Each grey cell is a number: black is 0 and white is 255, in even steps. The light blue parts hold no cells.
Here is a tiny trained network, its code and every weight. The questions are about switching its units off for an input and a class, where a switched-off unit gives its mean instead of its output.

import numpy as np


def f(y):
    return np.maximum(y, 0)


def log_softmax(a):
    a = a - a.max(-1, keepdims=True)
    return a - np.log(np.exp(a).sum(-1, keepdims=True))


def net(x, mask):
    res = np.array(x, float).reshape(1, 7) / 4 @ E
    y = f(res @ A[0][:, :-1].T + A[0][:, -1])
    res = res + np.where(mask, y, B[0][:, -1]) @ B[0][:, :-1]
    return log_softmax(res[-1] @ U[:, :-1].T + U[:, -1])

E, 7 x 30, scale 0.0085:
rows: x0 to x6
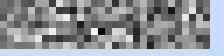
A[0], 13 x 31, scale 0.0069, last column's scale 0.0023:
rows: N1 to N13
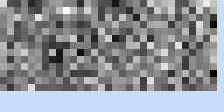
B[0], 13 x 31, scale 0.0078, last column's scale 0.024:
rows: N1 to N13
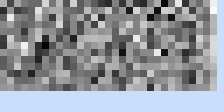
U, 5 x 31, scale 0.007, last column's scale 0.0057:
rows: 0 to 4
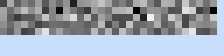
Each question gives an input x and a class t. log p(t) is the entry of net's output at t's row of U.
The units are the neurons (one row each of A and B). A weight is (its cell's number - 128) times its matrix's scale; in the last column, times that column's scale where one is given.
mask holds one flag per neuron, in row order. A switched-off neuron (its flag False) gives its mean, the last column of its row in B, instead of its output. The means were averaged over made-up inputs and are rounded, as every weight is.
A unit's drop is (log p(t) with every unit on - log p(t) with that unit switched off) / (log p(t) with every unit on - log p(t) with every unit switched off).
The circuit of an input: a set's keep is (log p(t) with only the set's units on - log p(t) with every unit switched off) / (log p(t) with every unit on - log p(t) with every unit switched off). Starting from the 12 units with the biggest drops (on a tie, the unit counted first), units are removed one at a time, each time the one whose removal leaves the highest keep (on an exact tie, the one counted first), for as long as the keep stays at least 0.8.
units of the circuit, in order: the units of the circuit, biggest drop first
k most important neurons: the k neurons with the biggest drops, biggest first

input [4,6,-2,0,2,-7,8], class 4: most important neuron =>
(N8)
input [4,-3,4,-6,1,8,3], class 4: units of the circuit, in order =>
(N7 N3)
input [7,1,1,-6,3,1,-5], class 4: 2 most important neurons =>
(N6 N7)
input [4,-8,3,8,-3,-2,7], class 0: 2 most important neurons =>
(N6 N2)
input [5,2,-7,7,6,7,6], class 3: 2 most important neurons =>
(N8 N2)
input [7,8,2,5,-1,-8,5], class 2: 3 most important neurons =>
(N1 N7 N3)
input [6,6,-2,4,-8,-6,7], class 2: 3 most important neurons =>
(N1 N7 N3)
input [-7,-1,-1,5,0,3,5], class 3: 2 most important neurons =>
(N2 N8)
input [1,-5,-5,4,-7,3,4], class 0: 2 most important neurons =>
(N6 N8)
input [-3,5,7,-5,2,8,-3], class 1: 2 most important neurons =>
(N2 N6)
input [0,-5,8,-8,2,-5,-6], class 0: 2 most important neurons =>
(N1 N2)
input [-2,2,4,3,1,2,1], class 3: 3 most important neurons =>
(N2 N6 N12)
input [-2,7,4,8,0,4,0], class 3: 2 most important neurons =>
(N2 N6)
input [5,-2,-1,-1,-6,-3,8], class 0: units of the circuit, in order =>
(N6)
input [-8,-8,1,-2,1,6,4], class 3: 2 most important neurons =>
(N8 N2)
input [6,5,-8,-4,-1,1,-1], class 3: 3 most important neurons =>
(N2 N6 N9)
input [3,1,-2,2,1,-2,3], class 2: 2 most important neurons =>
(N7 N1)
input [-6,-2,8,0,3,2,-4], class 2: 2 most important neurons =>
(N7 N6)
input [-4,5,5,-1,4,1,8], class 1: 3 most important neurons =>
(N2 N6 N1)
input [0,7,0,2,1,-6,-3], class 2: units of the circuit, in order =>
(N7)
